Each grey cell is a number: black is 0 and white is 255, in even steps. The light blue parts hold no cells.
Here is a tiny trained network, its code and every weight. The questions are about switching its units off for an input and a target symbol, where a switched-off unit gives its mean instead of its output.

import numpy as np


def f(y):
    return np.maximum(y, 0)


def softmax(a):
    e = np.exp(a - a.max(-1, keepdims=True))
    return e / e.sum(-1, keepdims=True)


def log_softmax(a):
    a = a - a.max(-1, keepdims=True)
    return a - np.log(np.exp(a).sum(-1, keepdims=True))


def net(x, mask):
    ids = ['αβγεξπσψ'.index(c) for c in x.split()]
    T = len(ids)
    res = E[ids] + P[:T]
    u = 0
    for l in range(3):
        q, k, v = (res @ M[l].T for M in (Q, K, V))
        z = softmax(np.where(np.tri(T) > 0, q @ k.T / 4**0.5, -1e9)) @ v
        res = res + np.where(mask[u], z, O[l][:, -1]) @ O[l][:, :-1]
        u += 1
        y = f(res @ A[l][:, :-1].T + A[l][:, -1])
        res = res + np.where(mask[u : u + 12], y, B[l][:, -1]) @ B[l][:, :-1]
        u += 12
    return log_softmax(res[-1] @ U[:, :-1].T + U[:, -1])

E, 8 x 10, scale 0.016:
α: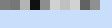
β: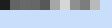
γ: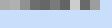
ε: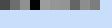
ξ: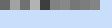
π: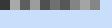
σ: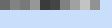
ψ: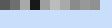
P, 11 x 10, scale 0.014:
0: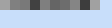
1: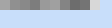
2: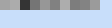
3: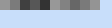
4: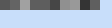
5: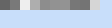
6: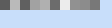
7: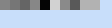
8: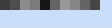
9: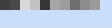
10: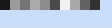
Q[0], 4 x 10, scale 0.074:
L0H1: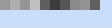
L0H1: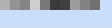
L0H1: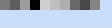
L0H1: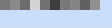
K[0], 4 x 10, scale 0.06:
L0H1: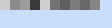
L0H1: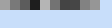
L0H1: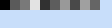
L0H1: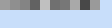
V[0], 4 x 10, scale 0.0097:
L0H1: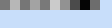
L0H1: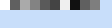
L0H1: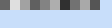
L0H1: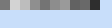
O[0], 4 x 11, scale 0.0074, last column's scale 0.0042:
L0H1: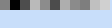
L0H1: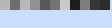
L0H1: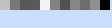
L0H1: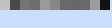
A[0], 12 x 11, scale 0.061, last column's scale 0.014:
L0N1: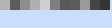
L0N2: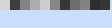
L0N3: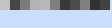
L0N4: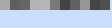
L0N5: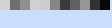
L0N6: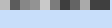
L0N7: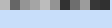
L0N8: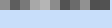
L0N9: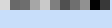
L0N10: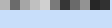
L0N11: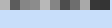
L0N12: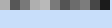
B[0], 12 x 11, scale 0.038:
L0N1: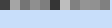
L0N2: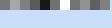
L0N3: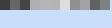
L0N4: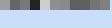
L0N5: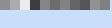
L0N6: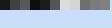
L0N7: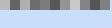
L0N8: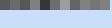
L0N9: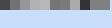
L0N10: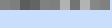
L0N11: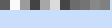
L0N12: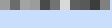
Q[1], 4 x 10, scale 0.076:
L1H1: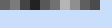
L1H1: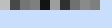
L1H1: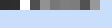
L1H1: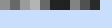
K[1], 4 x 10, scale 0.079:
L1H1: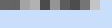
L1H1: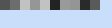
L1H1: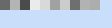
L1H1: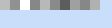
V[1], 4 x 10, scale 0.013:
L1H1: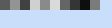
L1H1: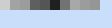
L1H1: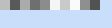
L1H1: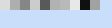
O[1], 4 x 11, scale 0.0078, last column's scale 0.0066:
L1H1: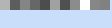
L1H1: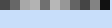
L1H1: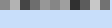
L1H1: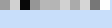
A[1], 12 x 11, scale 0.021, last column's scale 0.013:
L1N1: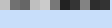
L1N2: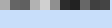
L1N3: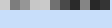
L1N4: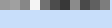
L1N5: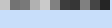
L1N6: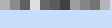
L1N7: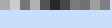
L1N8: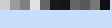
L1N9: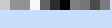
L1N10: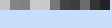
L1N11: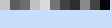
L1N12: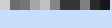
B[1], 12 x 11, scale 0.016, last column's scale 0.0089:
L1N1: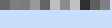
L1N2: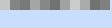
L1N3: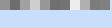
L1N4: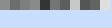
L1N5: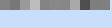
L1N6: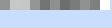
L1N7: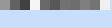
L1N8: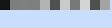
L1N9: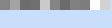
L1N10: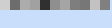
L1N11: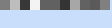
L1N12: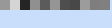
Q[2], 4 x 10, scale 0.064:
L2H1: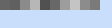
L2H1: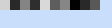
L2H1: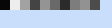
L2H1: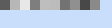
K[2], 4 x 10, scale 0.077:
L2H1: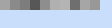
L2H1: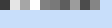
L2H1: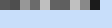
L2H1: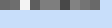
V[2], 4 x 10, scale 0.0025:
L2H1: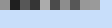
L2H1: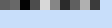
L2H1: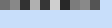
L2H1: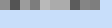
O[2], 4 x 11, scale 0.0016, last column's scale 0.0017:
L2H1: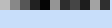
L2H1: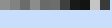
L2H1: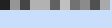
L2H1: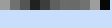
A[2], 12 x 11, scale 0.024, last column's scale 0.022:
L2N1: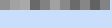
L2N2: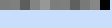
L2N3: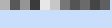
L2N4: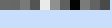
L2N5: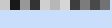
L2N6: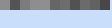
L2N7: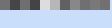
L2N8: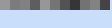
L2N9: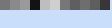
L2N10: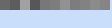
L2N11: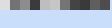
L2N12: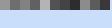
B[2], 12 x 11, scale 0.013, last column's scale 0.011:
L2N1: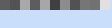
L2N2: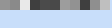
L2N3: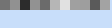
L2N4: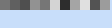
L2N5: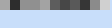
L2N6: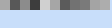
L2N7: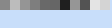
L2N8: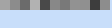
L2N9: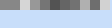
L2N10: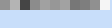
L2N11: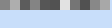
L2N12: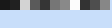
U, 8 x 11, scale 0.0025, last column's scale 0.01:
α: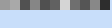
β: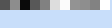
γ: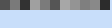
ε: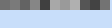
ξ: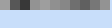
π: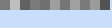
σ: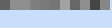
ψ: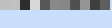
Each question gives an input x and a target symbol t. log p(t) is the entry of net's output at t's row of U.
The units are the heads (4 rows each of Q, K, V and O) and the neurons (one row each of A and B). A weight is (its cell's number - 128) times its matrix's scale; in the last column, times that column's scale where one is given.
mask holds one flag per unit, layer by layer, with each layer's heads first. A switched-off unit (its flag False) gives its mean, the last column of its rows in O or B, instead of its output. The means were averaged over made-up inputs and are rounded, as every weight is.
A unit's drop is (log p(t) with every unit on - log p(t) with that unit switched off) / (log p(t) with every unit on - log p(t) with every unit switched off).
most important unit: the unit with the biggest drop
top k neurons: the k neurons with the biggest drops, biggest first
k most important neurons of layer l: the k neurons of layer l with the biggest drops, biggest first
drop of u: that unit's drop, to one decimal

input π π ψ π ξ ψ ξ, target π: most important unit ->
L1H1
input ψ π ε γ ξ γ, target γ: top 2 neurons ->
(L1N8 L1N7)
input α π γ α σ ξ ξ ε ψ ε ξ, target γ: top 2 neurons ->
(L1N8 L1N9)
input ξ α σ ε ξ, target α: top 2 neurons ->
(L2N2 L1N7)
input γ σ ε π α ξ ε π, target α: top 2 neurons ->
(L2N2 L1N7)
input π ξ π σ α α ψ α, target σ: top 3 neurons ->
(L1N7 L2N1 L2N9)
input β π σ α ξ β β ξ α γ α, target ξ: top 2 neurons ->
(L2N5 L1N4)
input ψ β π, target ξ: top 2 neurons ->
(L1N7 L2N6)
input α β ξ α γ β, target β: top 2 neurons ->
(L1N7 L1N6)
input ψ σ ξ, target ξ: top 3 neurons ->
(L1N7 L2N6 L1N6)
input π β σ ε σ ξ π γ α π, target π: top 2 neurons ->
(L1N9 L1N6)
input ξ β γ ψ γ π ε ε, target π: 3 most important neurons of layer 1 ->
(L1N7 L1N6 L1N4)
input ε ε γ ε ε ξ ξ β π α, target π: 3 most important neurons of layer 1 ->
(L1N7 L1N6 L1N4)
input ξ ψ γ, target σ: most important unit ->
L1H1
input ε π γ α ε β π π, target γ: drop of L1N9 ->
0.4
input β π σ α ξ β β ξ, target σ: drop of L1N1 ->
0.0
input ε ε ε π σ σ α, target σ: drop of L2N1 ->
0.3
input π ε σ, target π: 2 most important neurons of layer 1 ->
(L1N9 L1N6)
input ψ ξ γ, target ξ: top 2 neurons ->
(L1N7 L2N6)
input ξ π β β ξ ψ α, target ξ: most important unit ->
L2N5
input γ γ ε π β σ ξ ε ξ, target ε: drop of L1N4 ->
0.6
